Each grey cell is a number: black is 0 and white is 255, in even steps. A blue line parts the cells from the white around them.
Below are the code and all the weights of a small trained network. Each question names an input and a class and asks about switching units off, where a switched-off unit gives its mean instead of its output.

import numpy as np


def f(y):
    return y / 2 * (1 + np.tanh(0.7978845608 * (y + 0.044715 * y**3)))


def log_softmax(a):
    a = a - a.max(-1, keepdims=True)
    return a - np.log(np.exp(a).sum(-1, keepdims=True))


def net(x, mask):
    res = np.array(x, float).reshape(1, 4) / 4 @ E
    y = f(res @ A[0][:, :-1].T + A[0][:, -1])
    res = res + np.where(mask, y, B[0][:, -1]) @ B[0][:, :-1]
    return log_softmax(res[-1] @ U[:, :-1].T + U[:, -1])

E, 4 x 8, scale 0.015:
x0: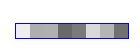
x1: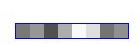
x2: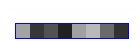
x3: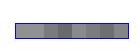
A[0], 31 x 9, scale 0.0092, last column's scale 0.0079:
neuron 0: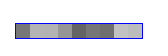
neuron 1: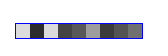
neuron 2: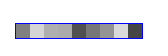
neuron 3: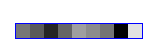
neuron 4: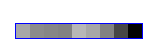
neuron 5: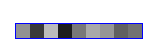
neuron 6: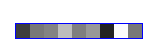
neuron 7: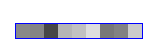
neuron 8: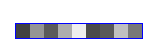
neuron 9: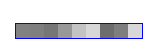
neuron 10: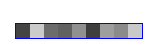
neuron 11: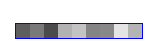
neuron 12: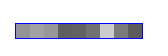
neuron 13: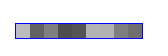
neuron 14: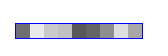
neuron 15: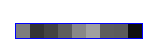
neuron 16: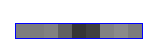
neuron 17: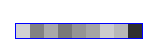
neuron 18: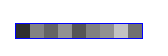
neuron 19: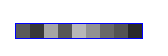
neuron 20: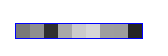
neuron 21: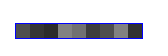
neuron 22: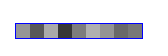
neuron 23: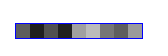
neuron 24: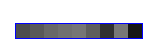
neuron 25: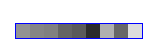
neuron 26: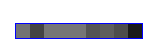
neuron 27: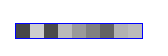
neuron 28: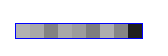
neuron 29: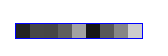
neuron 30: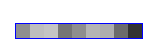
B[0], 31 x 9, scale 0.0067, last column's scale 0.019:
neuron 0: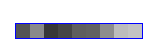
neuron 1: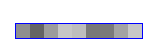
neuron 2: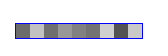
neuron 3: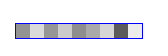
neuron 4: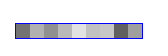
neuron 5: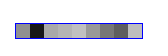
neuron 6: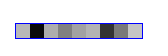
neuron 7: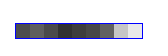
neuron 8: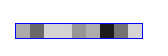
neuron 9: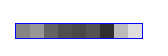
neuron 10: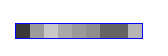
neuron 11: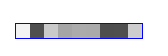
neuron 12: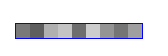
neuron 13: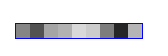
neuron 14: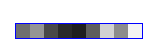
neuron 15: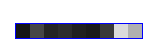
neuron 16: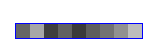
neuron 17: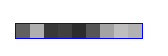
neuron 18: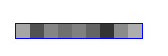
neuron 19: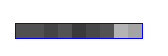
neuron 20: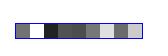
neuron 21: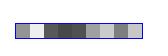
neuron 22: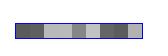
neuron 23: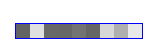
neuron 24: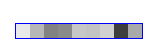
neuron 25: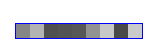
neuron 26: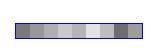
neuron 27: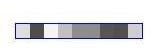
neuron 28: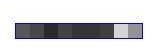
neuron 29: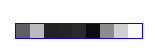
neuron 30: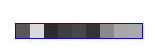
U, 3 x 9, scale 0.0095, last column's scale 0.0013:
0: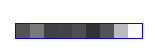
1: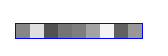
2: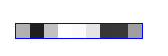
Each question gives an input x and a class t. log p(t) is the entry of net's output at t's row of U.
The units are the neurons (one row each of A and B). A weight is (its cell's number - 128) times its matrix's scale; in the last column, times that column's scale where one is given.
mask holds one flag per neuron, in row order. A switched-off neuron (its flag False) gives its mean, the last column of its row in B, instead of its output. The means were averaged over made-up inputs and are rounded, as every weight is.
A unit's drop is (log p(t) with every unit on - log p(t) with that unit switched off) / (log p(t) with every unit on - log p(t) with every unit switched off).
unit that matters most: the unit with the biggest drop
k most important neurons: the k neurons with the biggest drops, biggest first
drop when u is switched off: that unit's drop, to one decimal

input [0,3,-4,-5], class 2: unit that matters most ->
neuron 29
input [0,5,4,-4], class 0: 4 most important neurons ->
(neuron 7; neuron 9; neuron 15; neuron 24)
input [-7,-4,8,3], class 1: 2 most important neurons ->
(neuron 3; neuron 24)
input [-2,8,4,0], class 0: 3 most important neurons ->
(neuron 7; neuron 9; neuron 15)
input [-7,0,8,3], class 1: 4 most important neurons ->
(neuron 3; neuron 24; neuron 21; neuron 26)
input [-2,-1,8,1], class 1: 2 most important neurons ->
(neuron 3; neuron 23)
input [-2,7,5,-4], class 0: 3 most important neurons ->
(neuron 7; neuron 15; neuron 9)
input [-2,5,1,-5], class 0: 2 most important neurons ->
(neuron 7; neuron 20)
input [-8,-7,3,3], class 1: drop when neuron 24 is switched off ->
0.3
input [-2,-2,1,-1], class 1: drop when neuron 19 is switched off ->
0.2
